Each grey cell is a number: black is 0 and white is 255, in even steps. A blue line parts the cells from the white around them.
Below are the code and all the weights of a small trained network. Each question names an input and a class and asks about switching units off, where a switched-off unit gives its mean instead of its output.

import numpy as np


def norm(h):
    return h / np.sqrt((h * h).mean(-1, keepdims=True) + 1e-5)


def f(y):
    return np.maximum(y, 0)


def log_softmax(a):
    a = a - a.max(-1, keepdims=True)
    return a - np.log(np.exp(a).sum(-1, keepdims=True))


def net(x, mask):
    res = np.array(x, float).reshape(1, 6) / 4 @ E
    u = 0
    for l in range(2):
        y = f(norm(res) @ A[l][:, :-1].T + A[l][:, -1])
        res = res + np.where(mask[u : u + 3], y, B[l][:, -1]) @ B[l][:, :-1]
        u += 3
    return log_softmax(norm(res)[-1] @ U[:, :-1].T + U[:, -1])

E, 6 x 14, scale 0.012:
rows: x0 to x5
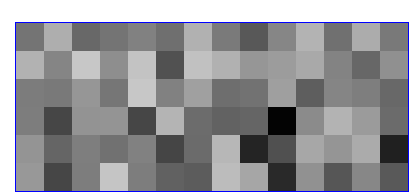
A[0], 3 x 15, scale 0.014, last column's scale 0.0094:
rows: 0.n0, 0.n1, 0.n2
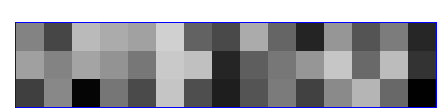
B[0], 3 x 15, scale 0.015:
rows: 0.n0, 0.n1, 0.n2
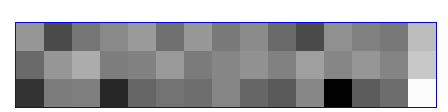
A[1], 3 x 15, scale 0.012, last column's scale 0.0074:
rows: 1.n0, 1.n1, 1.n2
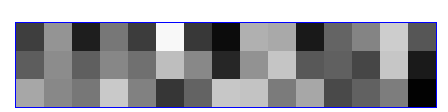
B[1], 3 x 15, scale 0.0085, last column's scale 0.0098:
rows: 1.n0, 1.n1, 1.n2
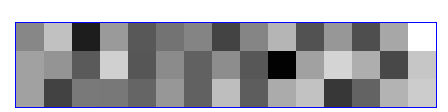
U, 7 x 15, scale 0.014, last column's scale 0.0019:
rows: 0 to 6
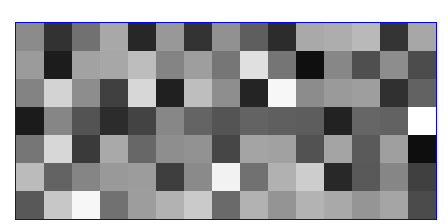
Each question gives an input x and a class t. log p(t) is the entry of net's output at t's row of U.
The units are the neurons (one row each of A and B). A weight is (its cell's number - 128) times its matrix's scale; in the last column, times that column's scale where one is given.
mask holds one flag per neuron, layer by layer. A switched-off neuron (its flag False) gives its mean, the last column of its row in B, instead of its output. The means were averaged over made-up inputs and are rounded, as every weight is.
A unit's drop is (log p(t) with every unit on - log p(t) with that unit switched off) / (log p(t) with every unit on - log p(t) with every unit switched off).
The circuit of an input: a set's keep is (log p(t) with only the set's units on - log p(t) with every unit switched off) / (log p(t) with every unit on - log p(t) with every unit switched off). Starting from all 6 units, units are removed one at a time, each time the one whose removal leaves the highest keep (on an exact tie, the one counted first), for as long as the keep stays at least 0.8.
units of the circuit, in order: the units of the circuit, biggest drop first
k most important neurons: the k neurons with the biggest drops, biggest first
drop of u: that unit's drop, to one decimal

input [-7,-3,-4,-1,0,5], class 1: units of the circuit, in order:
0.n2, 0.n0
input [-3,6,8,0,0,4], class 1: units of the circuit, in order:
0.n2
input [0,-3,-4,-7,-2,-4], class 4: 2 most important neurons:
1.n0, 0.n2
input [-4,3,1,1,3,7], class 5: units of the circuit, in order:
1.n2, 1.n1
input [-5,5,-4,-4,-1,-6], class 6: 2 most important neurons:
0.n2, 1.n0
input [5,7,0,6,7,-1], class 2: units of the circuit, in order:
1.n1, 0.n2
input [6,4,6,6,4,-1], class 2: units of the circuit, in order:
0.n2, 1.n1
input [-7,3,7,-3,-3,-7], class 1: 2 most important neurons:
0.n0, 0.n2
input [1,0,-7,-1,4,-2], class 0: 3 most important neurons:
0.n2, 1.n0, 1.n2
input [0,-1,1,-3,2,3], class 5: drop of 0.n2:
0.7
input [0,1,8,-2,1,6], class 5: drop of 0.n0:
0.0
